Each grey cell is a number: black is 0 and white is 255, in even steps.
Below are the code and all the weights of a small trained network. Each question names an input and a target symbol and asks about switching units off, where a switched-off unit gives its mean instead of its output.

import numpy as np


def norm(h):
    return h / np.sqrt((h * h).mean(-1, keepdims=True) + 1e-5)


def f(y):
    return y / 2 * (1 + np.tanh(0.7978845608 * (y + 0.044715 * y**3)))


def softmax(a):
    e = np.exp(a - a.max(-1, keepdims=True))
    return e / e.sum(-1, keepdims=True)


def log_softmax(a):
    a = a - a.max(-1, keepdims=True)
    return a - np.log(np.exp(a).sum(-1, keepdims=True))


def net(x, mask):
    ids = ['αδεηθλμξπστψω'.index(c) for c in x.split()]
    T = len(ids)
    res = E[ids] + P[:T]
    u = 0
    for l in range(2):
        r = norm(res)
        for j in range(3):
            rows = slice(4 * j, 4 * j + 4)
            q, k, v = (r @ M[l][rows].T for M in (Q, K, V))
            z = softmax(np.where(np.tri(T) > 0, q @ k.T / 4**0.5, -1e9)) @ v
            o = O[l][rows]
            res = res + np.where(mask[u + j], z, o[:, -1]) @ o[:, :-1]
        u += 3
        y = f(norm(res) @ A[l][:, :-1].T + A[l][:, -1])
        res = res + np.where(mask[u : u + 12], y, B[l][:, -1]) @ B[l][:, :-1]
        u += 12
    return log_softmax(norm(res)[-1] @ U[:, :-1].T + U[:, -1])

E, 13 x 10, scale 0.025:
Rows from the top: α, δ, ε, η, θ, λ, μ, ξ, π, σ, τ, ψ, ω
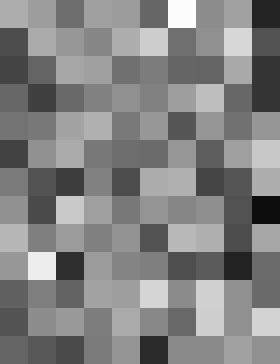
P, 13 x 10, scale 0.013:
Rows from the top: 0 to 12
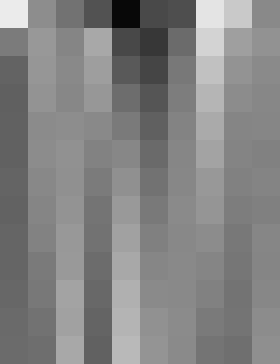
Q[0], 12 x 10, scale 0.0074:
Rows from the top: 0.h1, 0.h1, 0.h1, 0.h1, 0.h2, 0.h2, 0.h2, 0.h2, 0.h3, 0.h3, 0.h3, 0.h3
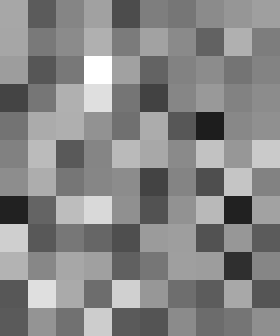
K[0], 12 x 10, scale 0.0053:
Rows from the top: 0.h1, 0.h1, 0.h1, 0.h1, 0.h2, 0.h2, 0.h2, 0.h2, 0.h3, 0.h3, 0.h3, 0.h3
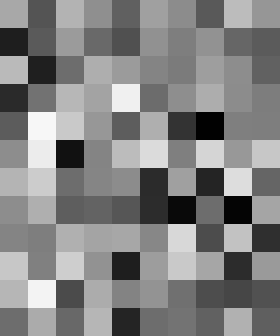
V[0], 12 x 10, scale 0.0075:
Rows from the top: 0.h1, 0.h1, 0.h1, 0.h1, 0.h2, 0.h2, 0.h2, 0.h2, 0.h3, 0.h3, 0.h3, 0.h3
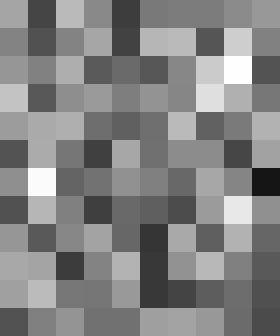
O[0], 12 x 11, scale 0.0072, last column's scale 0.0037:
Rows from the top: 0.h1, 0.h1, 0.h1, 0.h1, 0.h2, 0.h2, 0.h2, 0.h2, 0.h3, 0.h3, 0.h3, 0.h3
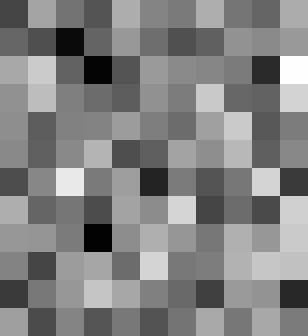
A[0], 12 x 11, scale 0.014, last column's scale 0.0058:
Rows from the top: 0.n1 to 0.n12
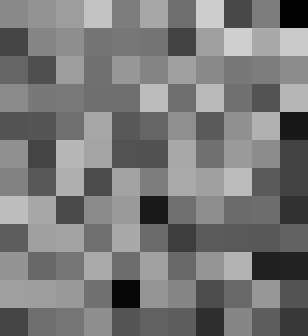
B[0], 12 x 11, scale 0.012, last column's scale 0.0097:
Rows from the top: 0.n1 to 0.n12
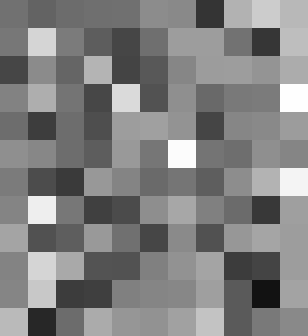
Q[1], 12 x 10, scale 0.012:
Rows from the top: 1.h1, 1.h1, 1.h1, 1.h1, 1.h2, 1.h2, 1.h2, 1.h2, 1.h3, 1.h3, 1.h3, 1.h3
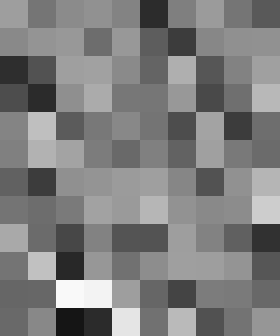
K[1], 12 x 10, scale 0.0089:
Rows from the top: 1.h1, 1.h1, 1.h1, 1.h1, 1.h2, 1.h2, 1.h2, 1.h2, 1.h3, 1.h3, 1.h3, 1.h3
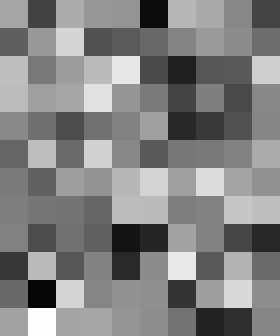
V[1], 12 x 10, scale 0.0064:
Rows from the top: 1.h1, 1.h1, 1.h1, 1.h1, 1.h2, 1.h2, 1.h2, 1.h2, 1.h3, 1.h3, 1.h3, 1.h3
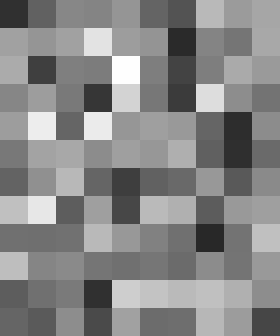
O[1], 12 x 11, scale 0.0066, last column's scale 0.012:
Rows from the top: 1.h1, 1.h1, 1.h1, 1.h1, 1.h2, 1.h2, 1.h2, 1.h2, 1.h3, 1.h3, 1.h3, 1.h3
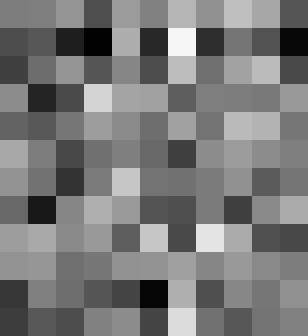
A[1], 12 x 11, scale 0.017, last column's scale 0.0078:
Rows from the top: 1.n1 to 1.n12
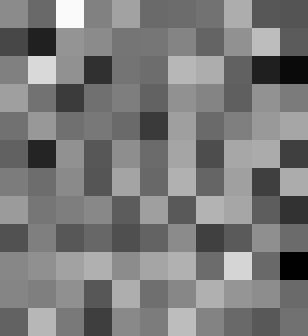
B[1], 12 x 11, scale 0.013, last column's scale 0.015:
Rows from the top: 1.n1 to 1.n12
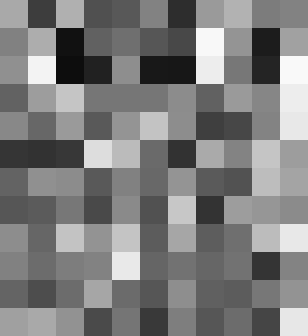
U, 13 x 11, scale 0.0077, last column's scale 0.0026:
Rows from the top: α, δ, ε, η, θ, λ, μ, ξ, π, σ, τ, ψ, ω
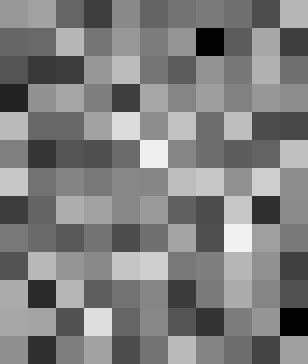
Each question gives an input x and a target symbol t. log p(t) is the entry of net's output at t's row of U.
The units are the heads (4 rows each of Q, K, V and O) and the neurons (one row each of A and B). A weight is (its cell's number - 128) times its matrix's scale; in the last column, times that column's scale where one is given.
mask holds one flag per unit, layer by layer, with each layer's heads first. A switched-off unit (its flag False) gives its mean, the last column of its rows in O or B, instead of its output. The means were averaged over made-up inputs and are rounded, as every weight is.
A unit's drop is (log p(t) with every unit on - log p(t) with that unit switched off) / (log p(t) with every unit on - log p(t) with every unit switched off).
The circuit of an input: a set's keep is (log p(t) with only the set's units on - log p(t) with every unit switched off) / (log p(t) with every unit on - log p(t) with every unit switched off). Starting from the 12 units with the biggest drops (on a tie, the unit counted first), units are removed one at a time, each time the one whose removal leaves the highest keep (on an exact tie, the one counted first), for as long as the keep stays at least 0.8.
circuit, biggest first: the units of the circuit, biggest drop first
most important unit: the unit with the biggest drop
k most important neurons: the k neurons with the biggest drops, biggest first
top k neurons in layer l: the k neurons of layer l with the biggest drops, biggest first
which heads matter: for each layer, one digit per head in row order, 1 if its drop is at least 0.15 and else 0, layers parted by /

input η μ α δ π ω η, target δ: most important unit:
0.n4
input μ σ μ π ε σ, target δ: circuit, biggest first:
(0.h1 1.n3)
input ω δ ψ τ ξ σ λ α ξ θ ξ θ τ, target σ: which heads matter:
001 / 001
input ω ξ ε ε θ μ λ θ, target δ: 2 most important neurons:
(0.n1 0.n4)
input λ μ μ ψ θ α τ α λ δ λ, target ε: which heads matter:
010 / 000
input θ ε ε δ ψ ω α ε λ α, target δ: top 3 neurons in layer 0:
(0.n7 0.n2 0.n11)
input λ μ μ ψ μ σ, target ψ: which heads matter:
100 / 001
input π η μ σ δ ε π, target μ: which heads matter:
000 / 001
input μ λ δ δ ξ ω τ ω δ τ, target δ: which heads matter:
110 / 001
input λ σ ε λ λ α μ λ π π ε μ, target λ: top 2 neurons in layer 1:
(1.n3 1.n9)
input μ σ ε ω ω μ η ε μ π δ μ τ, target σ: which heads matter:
000 / 001
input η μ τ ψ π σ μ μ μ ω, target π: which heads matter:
001 / 011
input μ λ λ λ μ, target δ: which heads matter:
111 / 000
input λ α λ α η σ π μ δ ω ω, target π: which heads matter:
001 / 001
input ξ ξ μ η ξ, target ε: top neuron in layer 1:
(1.n6)
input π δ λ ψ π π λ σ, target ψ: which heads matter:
001 / 001
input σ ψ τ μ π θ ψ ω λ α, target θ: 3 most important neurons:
(0.n11 0.n7 1.n3)
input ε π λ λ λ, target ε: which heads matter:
110 / 000
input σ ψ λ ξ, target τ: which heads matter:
111 / 001
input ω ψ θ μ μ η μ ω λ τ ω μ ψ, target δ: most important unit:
0.n2
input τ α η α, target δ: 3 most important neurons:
(0.n7 0.n2 1.n3)
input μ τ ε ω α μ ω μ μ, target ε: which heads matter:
100 / 000
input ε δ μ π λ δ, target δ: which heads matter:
010 / 000
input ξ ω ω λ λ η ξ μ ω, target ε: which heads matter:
011 / 000
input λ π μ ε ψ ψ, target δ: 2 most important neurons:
(0.n1 0.n2)
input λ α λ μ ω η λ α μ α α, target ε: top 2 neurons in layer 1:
(1.n6 1.n2)
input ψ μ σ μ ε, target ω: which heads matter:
010 / 010
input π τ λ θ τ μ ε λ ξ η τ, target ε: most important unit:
0.h2
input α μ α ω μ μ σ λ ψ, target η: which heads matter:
000 / 010
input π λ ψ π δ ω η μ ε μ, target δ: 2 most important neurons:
(0.n11 1.n3)
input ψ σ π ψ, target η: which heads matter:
010 / 010
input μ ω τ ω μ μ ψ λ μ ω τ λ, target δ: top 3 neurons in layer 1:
(1.n3 1.n9 1.n5)
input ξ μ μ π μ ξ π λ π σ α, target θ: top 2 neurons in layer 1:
(1.n3 1.n10)
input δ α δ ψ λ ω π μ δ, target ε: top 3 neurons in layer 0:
(0.n7 0.n11 0.n8)
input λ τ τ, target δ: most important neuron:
(0.n1)
